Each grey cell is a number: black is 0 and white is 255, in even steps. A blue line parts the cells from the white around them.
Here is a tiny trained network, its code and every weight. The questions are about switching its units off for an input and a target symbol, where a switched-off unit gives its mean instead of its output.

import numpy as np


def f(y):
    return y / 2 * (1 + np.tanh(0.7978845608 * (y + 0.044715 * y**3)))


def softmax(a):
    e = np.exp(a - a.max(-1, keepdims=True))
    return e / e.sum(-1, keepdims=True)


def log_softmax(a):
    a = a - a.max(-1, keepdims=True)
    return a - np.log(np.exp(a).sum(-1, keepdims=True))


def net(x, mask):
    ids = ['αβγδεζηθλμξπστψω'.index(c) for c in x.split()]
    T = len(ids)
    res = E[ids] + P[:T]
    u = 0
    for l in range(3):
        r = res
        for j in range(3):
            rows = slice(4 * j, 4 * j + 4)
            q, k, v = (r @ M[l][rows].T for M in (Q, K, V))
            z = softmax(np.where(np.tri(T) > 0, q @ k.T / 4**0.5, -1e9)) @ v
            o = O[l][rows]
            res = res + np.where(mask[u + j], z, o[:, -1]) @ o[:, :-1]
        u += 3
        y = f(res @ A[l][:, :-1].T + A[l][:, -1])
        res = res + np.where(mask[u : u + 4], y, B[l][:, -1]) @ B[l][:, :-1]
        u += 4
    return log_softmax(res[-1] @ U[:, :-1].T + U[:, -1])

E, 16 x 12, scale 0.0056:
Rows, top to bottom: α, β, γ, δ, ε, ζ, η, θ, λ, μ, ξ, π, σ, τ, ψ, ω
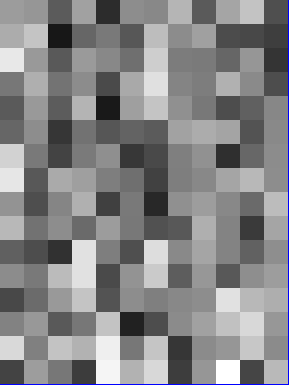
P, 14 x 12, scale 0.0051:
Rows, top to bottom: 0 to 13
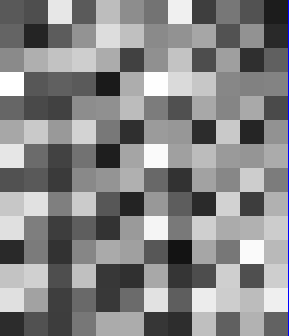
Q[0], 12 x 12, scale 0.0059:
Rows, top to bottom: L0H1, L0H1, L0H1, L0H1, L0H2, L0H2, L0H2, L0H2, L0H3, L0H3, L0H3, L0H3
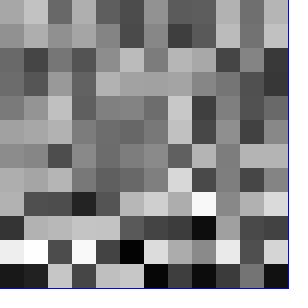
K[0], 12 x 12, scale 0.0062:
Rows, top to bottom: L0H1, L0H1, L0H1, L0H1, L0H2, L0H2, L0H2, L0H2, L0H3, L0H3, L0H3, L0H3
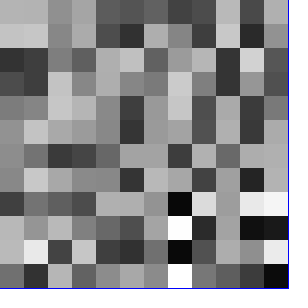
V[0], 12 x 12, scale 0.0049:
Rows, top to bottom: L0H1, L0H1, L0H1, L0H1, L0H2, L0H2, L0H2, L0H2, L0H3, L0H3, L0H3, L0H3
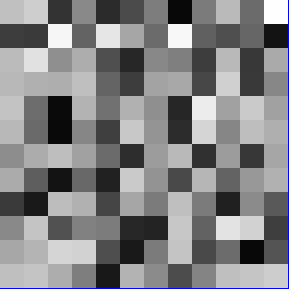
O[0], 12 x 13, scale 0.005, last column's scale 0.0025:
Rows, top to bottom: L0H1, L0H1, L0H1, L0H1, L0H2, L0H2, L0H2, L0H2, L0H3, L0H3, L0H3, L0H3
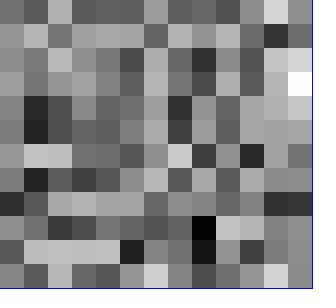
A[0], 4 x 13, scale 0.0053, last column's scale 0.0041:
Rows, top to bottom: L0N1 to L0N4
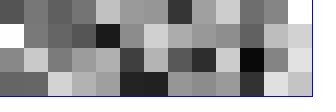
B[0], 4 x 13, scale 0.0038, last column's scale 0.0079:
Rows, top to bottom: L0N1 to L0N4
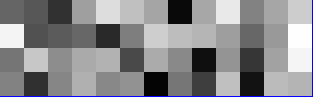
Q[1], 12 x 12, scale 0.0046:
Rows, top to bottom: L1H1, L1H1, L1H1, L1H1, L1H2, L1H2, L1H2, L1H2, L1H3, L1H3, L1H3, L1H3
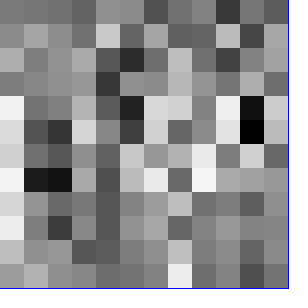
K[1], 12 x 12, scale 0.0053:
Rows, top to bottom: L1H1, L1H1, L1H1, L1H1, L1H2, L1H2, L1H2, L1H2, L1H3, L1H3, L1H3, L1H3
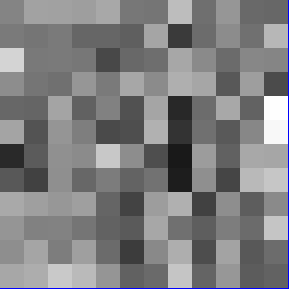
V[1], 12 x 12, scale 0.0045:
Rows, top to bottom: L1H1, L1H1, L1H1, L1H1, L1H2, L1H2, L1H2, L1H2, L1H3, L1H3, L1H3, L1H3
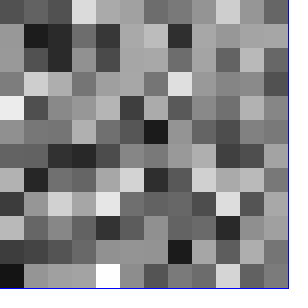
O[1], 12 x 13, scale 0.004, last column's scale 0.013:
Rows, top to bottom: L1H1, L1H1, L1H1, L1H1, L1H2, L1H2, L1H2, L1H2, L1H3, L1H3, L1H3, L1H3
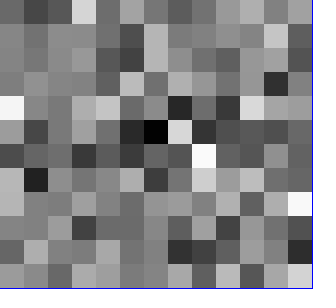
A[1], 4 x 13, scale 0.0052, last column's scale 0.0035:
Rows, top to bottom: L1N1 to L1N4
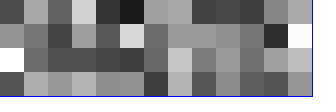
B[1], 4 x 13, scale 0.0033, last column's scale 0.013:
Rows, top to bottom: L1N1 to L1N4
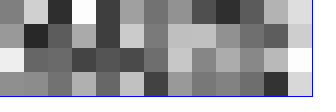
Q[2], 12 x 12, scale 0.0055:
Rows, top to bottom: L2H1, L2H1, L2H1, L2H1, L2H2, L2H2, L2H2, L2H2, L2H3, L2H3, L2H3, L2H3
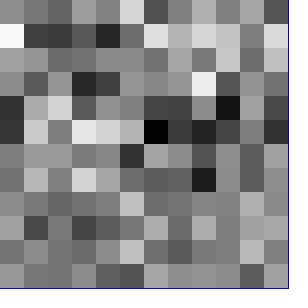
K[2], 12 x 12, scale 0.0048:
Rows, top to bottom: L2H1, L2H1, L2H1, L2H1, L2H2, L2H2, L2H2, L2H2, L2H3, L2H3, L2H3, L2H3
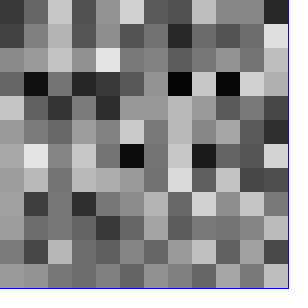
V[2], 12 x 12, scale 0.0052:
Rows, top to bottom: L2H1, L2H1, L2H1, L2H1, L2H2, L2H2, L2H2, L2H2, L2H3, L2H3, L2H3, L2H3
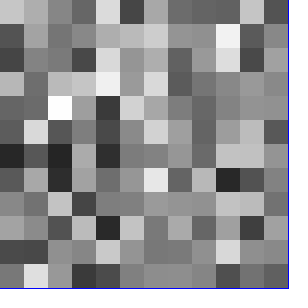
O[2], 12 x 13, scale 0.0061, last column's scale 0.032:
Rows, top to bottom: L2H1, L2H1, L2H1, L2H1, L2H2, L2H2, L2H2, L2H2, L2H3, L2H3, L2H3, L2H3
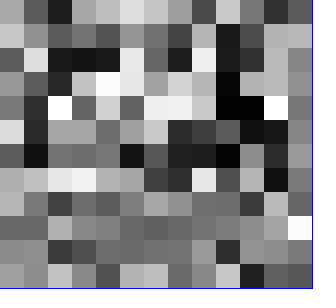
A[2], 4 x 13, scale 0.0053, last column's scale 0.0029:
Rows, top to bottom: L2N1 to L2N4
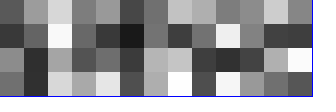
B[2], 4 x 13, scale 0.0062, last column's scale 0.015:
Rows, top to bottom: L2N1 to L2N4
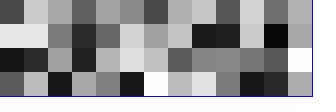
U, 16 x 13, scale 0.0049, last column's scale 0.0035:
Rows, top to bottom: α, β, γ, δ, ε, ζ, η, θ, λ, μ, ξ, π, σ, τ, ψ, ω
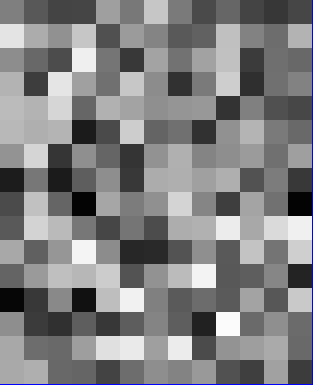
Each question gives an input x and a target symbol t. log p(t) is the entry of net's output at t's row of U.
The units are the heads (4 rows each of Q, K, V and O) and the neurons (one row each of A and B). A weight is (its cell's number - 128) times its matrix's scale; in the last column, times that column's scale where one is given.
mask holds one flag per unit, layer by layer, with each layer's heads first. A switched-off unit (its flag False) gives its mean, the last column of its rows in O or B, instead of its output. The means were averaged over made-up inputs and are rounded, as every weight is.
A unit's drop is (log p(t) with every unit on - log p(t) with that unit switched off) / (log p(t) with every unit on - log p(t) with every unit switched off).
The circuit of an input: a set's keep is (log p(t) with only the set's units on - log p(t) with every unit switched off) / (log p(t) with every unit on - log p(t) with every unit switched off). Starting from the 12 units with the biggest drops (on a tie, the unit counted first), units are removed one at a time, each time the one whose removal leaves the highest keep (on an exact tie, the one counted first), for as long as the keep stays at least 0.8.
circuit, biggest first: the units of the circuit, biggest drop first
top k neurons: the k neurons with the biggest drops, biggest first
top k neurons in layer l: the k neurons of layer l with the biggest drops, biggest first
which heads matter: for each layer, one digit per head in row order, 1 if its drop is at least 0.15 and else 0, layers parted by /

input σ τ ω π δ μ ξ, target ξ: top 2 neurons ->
[L1N1, L1N4]
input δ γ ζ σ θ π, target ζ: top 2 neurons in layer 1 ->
[L1N4, L1N1]
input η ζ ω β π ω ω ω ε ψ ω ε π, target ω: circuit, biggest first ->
[L0N2, L0H3, L2H1, L0N1]
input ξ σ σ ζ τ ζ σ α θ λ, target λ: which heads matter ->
110 / 111 / 101
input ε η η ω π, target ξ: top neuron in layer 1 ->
[L1N2]
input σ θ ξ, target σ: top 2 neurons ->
[L2N3, L1N4]
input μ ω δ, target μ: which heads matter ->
010 / 100 / 110
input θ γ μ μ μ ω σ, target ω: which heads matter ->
100 / 100 / 100
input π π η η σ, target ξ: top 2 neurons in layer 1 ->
[L1N3, L1N2]
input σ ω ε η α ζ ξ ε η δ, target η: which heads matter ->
100 / 110 / 111
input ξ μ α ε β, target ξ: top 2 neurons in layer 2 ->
[L2N3, L2N2]
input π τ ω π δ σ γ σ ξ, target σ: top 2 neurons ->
[L2N3, L0N4]
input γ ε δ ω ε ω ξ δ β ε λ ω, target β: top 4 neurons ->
[L0N3, L1N1, L2N2, L2N3]
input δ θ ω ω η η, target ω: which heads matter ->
010 / 001 / 100
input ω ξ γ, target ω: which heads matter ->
110 / 101 / 100
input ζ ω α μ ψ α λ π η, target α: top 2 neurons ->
[L2N3, L2N4]
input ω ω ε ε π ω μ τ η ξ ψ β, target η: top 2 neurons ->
[L1N1, L2N4]
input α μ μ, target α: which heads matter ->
111 / 110 / 110
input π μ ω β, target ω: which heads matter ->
000 / 000 / 100
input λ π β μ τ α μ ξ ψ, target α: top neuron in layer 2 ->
[L2N4]
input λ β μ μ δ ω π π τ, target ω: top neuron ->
[L0N3]
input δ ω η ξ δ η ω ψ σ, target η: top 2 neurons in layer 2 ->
[L2N4, L2N2]
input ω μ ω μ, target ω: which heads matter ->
000 / 001 / 100
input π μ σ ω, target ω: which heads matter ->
010 / 010 / 100
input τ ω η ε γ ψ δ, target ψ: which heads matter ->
000 / 010 / 100
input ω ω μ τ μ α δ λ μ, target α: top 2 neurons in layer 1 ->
[L1N1, L1N3]
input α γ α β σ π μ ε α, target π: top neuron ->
[L1N1]
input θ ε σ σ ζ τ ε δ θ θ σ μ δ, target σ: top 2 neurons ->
[L2N3, L0N3]
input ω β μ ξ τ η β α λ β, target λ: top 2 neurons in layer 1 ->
[L1N1, L1N3]
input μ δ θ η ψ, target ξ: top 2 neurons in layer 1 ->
[L1N3, L1N2]
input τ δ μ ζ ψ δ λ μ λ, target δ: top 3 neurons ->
[L0N3, L2N3, L1N1]
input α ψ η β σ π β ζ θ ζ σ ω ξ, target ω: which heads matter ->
100 / 110 / 110
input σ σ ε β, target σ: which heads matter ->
000 / 110 / 010
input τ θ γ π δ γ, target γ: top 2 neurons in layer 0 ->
[L0N3, L0N1]
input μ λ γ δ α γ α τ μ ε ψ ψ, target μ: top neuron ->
[L0N4]
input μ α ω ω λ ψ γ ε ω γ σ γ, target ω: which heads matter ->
000 / 100 / 100
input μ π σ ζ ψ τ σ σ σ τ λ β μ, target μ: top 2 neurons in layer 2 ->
[L2N1, L2N3]
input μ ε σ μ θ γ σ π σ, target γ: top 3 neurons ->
[L2N4, L0N3, L1N1]
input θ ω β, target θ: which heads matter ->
110 / 110 / 010
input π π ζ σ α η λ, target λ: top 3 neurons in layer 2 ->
[L2N2, L2N4, L2N1]
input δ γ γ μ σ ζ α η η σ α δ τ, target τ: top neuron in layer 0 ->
[L0N2]
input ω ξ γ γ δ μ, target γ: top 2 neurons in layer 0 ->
[L0N3, L0N1]
